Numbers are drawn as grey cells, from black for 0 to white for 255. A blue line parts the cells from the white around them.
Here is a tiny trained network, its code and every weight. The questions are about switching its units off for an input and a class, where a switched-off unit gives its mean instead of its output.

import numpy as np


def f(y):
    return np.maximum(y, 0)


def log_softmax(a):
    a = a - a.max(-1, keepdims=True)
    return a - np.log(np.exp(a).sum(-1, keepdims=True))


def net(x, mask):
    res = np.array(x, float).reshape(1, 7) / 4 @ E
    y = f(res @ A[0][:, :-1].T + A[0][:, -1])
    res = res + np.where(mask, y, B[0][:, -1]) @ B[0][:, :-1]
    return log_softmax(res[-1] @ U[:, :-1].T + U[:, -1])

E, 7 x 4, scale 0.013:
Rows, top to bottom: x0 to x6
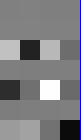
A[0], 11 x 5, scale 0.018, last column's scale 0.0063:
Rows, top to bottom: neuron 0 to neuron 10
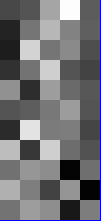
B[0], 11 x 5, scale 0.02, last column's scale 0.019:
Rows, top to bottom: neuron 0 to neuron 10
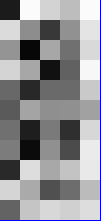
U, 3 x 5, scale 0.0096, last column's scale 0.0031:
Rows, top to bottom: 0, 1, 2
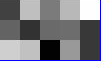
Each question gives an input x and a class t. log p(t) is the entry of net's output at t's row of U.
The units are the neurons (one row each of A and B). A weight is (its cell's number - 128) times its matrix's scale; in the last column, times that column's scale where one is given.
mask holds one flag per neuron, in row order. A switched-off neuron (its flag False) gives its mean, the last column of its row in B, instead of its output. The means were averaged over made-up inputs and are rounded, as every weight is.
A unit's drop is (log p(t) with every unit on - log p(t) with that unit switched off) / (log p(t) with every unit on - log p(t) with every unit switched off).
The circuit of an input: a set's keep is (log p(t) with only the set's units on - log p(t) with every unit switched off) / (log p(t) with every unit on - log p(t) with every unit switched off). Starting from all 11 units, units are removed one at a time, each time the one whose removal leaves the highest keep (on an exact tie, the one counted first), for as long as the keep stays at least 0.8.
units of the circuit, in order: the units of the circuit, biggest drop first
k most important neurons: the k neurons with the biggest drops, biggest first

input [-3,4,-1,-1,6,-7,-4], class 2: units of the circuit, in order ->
[neuron 1]
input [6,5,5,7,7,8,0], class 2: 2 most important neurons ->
[neuron 3; neuron 1]
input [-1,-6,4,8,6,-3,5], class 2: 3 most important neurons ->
[neuron 3; neuron 0; neuron 1]
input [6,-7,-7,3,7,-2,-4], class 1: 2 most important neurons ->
[neuron 2; neuron 6]
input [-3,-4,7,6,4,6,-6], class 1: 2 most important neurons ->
[neuron 7; neuron 4]
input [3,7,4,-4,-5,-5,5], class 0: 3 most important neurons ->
[neuron 3; neuron 1; neuron 8]
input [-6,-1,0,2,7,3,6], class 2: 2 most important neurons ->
[neuron 3; neuron 0]
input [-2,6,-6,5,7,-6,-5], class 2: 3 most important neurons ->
[neuron 1; neuron 3; neuron 7]
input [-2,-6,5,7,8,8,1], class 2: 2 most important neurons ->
[neuron 3; neuron 1]
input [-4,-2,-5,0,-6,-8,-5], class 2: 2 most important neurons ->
[neuron 9; neuron 8]
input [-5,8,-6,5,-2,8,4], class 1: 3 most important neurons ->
[neuron 0; neuron 6; neuron 2]
